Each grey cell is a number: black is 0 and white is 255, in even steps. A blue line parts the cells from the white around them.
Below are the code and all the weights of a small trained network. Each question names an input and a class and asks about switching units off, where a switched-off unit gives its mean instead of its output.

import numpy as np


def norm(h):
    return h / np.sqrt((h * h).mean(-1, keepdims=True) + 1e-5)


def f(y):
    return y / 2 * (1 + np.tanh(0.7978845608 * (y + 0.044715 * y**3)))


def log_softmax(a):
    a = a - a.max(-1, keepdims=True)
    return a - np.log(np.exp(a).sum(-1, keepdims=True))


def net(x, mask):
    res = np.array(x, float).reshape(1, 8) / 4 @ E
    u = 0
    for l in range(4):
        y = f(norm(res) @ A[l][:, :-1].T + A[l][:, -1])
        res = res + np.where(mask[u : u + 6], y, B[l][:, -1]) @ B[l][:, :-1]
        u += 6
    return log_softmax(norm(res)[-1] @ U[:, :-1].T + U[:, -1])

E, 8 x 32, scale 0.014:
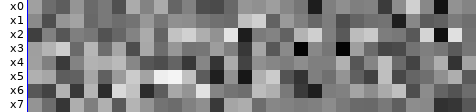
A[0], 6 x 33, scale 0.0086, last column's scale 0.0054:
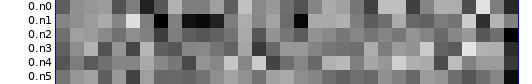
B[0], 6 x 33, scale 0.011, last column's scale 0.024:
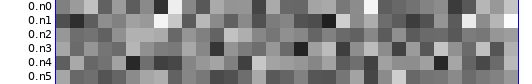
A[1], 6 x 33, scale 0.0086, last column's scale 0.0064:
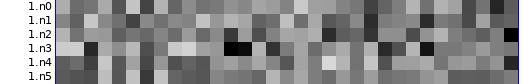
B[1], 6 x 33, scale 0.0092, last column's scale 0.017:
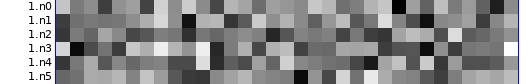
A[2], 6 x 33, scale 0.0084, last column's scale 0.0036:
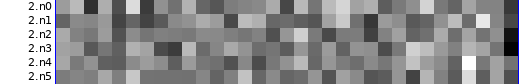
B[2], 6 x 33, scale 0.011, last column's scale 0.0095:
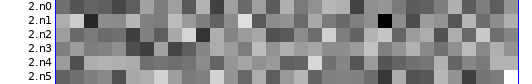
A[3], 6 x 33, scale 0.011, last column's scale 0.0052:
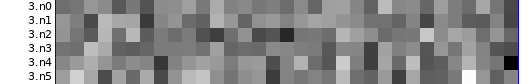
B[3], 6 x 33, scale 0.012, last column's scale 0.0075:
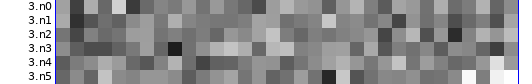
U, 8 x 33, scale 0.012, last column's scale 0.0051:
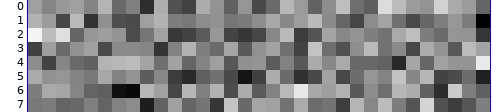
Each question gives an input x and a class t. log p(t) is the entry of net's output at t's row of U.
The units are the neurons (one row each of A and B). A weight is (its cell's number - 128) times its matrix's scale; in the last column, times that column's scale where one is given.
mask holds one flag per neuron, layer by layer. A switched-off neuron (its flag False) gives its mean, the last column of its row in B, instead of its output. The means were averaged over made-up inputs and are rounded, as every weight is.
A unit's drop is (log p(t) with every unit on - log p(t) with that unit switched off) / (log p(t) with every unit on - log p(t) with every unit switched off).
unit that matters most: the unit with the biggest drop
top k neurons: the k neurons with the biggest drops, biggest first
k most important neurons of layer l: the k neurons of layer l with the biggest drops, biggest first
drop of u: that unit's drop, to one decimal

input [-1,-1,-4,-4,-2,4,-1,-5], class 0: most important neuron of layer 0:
[0.n3]
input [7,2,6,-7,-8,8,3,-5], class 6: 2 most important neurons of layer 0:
[0.n1; 0.n0]
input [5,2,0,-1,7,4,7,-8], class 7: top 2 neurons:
[0.n1; 1.n3]
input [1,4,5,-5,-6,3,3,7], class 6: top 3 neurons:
[0.n1; 0.n0; 1.n3]
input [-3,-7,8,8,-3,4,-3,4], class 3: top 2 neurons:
[0.n4; 3.n5]
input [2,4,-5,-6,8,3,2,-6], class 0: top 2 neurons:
[0.n1; 0.n3]
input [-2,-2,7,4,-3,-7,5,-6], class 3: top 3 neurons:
[0.n4; 1.n3; 1.n1]
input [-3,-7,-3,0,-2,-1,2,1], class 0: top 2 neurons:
[0.n3; 1.n3]
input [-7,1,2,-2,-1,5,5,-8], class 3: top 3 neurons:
[3.n5; 1.n3; 0.n4]
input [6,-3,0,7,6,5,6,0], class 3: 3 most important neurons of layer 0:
[0.n1; 0.n0; 0.n3]
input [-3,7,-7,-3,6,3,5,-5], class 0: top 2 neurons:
[0.n1; 1.n3]
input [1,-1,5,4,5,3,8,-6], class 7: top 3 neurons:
[0.n1; 0.n3; 0.n4]
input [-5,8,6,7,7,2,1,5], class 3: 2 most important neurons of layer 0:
[0.n3; 0.n1]
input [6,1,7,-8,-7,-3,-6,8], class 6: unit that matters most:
0.n0
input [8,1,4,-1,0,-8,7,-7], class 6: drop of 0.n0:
0.3
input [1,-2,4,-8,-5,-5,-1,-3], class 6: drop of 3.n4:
0.0
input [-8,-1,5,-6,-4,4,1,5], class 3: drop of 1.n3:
0.1
